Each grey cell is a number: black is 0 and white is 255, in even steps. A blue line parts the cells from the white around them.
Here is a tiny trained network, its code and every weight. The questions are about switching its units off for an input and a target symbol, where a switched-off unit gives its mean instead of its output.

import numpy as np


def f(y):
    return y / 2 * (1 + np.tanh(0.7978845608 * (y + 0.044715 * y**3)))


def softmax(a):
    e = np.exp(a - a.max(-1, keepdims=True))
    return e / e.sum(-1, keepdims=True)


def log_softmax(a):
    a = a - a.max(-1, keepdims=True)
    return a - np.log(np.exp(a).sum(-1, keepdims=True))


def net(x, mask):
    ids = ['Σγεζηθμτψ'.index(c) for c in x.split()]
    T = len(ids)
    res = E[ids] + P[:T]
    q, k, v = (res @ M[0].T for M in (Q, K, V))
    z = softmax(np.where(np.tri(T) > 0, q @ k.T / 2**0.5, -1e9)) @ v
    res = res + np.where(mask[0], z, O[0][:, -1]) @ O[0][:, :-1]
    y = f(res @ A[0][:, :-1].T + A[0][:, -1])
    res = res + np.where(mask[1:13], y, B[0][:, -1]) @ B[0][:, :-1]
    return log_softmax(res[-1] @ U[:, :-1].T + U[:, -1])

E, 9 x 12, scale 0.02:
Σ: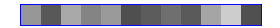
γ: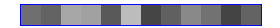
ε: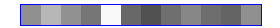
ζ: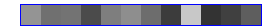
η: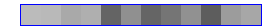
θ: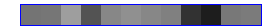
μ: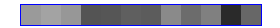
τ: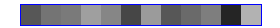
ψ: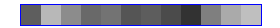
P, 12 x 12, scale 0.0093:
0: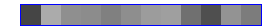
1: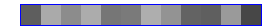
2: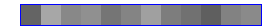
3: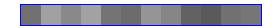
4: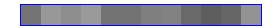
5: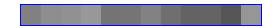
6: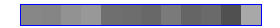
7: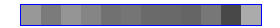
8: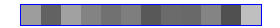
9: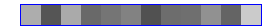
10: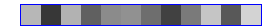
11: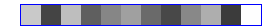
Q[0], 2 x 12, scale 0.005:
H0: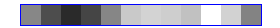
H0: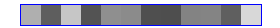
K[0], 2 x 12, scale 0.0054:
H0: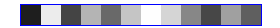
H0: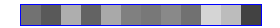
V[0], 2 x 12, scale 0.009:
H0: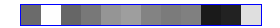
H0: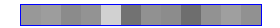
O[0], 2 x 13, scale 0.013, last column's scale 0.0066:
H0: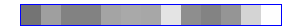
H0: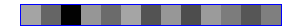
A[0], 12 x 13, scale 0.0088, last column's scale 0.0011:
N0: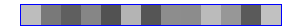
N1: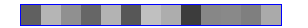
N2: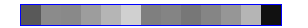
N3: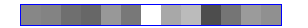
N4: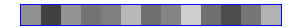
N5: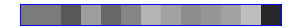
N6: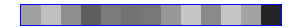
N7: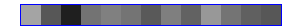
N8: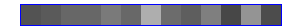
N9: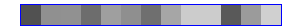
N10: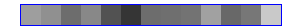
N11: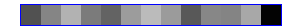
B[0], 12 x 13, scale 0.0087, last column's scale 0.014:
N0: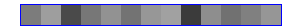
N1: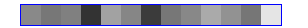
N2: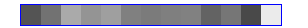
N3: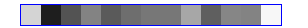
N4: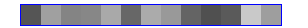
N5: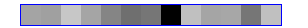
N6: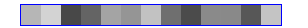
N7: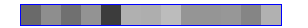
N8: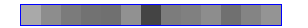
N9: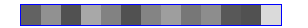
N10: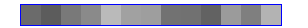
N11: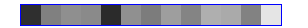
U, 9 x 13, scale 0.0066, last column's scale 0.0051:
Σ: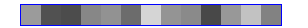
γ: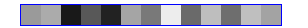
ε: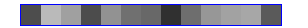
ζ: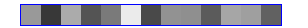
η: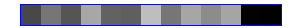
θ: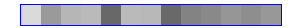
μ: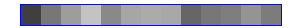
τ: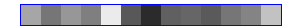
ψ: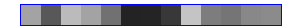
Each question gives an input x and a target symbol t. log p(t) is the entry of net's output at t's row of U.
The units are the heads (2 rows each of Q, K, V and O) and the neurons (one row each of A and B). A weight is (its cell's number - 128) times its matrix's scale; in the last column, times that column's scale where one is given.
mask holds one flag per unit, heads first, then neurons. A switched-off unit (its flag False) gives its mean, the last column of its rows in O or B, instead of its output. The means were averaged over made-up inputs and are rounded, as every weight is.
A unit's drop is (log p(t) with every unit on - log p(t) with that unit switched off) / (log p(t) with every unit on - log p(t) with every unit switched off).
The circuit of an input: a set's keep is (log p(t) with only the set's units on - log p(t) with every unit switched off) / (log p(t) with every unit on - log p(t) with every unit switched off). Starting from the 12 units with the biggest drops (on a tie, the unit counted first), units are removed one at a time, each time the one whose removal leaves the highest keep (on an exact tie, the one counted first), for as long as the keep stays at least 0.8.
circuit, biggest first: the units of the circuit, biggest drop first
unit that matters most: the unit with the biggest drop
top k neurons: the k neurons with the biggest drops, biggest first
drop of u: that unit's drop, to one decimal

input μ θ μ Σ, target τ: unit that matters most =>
N11
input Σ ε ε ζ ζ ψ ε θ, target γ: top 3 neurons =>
(N5, N2, N10)
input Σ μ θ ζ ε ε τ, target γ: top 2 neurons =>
(N2, N8)
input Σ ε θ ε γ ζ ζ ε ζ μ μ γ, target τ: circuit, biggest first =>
(H0, N11, N4)
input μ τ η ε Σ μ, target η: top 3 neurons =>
(N10, N7, N1)
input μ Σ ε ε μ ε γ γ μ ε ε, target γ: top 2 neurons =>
(N7, N5)
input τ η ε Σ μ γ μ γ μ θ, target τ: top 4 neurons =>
(N11, N7, N3, N5)
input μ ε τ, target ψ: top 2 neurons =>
(N5, N3)
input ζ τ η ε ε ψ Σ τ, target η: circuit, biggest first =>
(H0, N7)
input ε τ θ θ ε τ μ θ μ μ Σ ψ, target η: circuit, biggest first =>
(H0, N7)
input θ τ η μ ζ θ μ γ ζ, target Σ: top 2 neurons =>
(N3, N4)
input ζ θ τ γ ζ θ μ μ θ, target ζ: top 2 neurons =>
(N3, N1)
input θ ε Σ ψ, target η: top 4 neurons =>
(N7, N10, N1, N4)
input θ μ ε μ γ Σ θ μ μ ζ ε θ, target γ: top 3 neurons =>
(N2, N5, N7)
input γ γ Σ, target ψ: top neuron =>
(N6)
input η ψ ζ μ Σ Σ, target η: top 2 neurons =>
(N7, N1)
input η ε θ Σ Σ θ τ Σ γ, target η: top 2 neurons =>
(N7, N10)
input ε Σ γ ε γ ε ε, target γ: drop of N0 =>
0.0
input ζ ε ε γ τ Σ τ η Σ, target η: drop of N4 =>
0.1
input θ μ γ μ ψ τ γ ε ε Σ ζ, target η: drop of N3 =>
0.2
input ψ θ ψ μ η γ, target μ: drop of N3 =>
0.0
